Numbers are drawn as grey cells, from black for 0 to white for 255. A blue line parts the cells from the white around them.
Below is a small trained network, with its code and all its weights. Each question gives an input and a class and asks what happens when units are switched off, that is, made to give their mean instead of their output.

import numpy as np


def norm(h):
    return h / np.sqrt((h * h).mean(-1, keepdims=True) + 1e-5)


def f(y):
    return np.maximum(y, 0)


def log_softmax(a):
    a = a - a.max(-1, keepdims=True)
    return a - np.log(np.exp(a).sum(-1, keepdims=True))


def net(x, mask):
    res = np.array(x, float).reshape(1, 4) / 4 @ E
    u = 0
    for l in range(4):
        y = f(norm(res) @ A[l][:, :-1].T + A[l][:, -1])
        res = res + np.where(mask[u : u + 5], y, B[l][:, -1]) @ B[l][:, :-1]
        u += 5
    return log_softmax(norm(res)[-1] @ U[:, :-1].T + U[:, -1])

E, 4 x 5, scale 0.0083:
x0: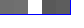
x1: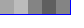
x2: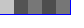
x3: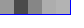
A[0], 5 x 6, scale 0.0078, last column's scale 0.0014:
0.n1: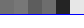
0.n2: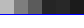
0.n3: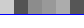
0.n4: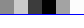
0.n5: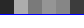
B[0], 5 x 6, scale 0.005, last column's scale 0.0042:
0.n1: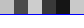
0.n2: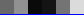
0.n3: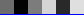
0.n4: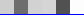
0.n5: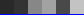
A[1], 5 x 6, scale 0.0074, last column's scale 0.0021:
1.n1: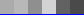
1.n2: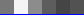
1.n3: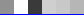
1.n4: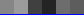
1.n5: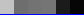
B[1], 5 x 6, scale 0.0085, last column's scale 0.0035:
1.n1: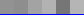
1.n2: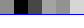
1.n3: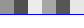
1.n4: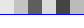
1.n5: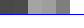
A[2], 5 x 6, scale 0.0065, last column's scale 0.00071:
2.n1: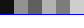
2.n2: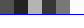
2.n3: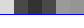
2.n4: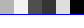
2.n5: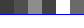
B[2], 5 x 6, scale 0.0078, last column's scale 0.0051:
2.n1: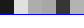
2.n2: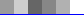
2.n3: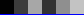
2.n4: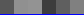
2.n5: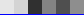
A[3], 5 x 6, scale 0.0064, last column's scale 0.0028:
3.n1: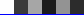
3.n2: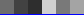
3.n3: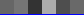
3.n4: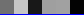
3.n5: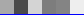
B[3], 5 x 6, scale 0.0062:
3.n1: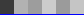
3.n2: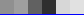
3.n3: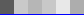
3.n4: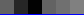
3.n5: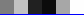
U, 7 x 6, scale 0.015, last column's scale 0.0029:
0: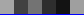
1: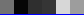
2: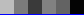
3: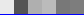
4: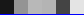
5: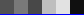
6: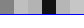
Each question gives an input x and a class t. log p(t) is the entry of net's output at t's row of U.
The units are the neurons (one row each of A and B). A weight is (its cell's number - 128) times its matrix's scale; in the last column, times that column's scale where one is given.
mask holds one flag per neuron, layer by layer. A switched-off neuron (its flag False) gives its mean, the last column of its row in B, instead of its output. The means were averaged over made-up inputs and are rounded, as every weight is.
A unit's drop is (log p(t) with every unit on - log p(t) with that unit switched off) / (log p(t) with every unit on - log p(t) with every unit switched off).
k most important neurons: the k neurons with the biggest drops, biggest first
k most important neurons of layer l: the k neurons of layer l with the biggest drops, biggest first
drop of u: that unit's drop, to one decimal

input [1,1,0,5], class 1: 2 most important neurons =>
(0.n3; 3.n1)
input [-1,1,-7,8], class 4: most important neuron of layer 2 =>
(2.n1)
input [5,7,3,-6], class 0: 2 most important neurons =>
(1.n4; 0.n2)
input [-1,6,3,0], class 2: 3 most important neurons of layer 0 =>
(0.n2; 0.n1; 0.n5)
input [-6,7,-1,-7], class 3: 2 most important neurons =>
(0.n4; 1.n3)
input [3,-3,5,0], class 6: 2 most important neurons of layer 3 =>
(3.n1; 3.n5)
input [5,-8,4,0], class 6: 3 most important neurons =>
(2.n2; 3.n5; 1.n2)
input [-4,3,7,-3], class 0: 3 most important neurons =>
(2.n3; 1.n4; 2.n2)
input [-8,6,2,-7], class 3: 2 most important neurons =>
(0.n4; 1.n4)
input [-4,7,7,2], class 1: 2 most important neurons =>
(2.n3; 0.n3)
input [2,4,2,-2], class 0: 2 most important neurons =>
(0.n2; 1.n4)
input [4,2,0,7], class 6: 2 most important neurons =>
(3.n5; 1.n2)
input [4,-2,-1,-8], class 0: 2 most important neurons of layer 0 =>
(0.n1; 0.n3)
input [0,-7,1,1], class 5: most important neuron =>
(1.n3)
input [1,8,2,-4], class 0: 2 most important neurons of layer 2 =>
(2.n3; 2.n2)
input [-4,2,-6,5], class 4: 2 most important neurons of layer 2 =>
(2.n1; 2.n2)
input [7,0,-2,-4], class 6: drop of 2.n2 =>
0.3
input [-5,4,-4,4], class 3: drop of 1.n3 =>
0.7
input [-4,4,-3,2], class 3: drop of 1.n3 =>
0.2
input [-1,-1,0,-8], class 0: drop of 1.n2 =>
0.1
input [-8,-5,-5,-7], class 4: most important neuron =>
(2.n1)
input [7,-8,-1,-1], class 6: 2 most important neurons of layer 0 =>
(0.n3; 0.n5)
